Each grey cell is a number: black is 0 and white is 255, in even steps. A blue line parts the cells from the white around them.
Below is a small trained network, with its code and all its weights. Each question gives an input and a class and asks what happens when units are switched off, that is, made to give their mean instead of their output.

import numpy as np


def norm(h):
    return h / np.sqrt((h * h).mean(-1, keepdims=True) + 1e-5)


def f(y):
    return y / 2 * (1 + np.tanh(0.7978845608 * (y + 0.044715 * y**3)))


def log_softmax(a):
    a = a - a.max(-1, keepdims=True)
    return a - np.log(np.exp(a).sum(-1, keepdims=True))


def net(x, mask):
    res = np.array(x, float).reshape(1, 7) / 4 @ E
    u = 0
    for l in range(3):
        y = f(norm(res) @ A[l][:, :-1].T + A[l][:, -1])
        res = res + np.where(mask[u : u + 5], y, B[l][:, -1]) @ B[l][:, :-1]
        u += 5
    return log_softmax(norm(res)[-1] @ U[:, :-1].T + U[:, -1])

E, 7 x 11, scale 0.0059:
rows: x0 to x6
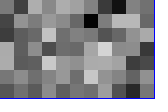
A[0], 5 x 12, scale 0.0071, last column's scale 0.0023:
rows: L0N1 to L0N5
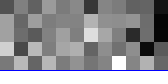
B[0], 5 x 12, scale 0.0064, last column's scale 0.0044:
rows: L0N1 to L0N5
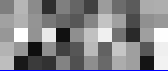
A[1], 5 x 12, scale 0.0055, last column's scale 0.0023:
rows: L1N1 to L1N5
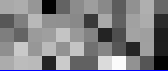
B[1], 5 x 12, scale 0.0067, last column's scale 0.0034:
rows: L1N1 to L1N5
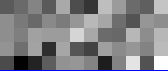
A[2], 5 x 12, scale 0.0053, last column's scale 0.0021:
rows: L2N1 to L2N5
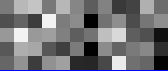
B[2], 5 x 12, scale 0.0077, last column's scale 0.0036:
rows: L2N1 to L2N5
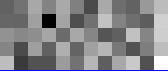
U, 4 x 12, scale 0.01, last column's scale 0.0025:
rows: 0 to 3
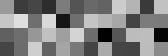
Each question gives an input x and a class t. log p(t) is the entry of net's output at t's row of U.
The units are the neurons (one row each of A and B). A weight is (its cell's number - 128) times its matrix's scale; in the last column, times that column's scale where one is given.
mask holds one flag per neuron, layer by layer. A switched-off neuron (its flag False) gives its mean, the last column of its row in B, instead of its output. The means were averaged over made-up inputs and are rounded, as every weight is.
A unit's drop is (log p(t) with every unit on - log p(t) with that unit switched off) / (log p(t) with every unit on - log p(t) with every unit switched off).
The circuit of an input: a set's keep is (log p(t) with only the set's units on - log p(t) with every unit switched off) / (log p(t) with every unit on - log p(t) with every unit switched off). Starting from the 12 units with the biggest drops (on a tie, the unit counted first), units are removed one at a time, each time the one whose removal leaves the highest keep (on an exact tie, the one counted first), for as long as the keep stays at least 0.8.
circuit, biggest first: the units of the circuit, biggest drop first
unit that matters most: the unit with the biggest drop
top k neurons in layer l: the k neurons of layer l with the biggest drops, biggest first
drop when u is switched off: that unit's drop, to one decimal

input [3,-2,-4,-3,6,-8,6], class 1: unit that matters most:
L0N4
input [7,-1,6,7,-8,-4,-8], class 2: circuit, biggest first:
L0N5; L2N2
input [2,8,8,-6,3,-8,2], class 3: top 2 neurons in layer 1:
L1N5; L1N2
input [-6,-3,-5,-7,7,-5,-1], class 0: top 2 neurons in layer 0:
L0N5; L0N4
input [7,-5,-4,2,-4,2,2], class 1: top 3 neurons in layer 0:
L0N4; L0N1; L0N3
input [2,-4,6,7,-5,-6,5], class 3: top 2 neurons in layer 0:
L0N5; L0N4
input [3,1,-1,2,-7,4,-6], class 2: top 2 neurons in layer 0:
L0N3; L0N5
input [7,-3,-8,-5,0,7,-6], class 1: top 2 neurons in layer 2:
L2N2; L2N4
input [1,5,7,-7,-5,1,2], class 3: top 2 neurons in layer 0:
L0N4; L0N1
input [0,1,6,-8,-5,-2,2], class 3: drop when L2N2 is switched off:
0.3
